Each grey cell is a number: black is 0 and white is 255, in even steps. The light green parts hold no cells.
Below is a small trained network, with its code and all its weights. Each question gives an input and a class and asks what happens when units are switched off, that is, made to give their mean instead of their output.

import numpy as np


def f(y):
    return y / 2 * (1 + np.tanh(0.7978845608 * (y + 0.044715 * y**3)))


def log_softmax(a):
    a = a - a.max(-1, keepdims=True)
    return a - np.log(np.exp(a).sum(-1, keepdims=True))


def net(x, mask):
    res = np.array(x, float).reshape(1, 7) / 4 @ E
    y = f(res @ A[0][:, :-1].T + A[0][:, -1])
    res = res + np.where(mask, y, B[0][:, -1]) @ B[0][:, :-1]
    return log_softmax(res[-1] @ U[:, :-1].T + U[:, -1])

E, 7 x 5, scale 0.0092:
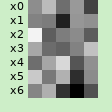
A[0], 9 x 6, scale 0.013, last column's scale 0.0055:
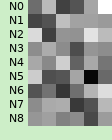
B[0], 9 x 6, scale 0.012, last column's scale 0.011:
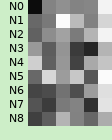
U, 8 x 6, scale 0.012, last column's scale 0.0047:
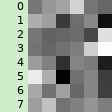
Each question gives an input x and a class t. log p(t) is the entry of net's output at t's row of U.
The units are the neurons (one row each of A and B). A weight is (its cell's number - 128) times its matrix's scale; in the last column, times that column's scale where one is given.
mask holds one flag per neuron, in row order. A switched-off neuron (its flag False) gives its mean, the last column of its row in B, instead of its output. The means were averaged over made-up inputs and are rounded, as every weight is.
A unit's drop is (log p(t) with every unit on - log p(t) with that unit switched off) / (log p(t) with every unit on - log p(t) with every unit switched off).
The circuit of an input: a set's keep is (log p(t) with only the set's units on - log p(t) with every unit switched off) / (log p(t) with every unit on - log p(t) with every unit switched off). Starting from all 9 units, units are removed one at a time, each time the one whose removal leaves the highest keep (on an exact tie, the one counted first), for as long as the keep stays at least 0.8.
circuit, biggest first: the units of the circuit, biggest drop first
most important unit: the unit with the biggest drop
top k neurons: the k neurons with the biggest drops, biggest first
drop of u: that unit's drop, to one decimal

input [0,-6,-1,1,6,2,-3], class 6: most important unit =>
N4
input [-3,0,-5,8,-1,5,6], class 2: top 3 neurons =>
N3; N7; N1
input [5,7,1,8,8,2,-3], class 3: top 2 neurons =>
N5; N2
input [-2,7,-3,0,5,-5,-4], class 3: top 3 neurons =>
N5; N6; N7
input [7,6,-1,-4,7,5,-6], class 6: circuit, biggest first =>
N5; N0
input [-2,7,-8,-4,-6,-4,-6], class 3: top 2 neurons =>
N6; N5
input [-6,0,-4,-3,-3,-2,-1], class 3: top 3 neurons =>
N5; N6; N7
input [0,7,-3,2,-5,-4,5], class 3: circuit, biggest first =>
N6; N7
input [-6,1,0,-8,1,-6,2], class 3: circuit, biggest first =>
N5; N7
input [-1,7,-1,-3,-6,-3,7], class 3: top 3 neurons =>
N6; N7; N3
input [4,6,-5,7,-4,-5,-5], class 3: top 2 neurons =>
N6; N5
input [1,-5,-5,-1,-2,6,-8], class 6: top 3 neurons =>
N4; N5; N0
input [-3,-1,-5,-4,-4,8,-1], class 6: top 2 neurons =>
N0; N4
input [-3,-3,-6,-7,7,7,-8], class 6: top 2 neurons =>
N4; N5
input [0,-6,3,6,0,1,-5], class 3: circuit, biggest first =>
N5
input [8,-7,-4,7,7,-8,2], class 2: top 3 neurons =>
N5; N2; N7
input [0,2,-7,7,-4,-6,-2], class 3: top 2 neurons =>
N6; N5
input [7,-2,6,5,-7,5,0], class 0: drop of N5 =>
0.4
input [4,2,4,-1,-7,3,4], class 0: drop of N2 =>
0.0
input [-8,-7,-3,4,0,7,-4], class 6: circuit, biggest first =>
N4
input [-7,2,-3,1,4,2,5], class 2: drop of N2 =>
0.1
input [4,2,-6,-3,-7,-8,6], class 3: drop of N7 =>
0.5
